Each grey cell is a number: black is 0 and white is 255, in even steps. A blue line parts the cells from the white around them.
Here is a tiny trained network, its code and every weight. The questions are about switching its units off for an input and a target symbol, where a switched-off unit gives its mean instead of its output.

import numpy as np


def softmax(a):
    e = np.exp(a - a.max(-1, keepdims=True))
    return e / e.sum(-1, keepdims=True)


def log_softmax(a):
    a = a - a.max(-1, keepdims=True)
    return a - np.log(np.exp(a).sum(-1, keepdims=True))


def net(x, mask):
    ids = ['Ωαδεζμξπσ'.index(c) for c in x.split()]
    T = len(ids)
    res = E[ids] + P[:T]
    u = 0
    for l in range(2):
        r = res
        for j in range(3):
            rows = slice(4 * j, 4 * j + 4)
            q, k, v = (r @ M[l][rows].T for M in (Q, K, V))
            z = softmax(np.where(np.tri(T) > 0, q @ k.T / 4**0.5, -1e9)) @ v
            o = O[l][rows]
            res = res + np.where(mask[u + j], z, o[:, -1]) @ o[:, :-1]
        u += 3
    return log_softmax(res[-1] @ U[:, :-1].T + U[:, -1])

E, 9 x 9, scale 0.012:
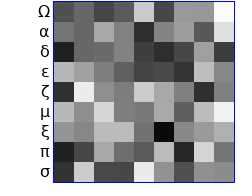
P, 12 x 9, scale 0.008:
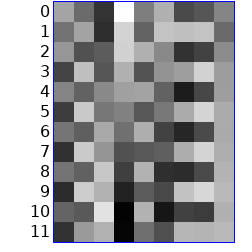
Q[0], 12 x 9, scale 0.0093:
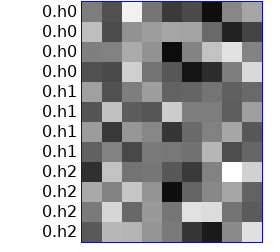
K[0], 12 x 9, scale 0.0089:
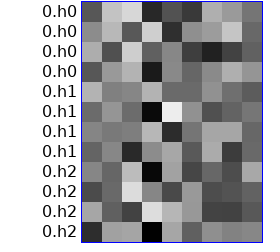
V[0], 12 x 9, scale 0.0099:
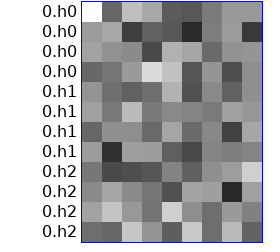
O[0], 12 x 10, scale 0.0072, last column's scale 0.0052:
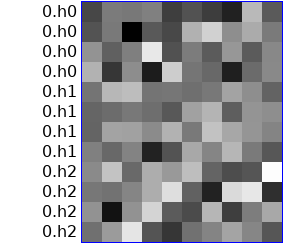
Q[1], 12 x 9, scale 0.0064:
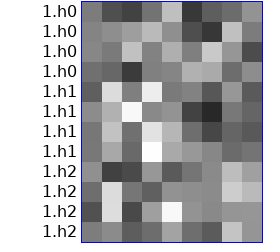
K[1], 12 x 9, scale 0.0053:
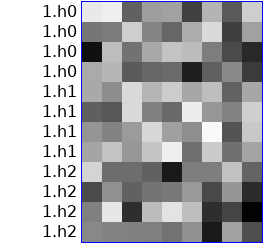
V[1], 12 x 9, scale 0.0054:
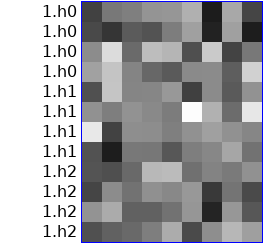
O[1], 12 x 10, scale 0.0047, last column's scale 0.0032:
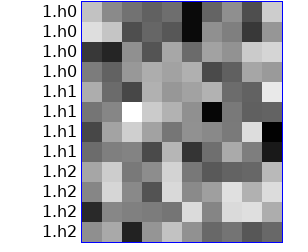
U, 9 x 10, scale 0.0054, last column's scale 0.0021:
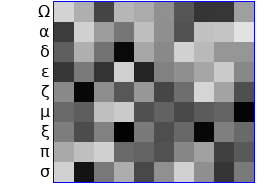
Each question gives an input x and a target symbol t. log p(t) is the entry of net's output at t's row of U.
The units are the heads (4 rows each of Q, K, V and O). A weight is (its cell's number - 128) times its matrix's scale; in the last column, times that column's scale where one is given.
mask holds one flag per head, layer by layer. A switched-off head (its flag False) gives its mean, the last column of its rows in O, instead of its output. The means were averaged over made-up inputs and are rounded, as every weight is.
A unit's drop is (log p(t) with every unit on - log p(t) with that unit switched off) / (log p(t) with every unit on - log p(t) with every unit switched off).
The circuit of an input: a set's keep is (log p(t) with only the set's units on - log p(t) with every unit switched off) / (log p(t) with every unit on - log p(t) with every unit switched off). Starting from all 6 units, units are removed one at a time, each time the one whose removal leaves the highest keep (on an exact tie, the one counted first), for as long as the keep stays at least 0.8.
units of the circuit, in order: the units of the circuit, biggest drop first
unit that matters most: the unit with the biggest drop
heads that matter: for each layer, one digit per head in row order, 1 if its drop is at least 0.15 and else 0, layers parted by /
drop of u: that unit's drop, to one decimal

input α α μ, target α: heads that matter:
001 / 000
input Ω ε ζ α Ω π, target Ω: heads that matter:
011 / 000
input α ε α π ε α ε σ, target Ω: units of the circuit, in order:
(0.h1, 0.h2, 1.h2)
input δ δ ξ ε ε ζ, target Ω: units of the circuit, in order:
(0.h1, 1.h1)
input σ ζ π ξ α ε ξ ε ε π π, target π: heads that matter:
101 / 100
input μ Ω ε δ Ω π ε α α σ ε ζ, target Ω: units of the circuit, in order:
(1.h1, 0.h1, 0.h2)
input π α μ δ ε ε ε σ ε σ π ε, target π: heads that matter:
101 / 100
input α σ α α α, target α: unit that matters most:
0.h2
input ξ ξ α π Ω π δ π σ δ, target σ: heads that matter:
101 / 000
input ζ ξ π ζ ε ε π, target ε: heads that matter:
100 / 000
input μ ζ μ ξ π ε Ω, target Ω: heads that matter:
001 / 011
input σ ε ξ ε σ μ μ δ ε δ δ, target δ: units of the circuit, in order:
(0.h0, 0.h2)
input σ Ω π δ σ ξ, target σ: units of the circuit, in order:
(0.h2, 0.h0)
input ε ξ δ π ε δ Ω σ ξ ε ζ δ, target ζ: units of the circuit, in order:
(0.h2, 0.h0, 1.h0)
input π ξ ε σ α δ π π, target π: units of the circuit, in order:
(1.h0, 0.h2)
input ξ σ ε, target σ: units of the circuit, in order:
(0.h0, 0.h2)
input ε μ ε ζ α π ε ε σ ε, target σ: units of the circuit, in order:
(0.h2, 0.h0)
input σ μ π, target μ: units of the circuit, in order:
(0.h0, 1.h1)
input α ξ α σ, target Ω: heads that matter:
011 / 010
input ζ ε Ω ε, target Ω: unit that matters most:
0.h2
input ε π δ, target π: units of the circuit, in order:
(0.h2, 1.h0)
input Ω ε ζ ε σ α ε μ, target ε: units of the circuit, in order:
(0.h0)
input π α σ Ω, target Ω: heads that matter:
001 / 001
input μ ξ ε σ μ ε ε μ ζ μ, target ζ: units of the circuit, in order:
(0.h2, 0.h0)
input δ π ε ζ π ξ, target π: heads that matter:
001 / 100
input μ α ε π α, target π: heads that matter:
101 / 100
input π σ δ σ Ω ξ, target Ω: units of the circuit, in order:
(0.h2)
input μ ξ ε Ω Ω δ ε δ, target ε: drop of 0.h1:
0.0
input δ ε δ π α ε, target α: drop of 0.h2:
1.1
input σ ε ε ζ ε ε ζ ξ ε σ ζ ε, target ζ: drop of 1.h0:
0.2
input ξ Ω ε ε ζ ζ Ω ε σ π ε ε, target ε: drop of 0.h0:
0.8
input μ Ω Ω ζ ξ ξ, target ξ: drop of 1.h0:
0.0
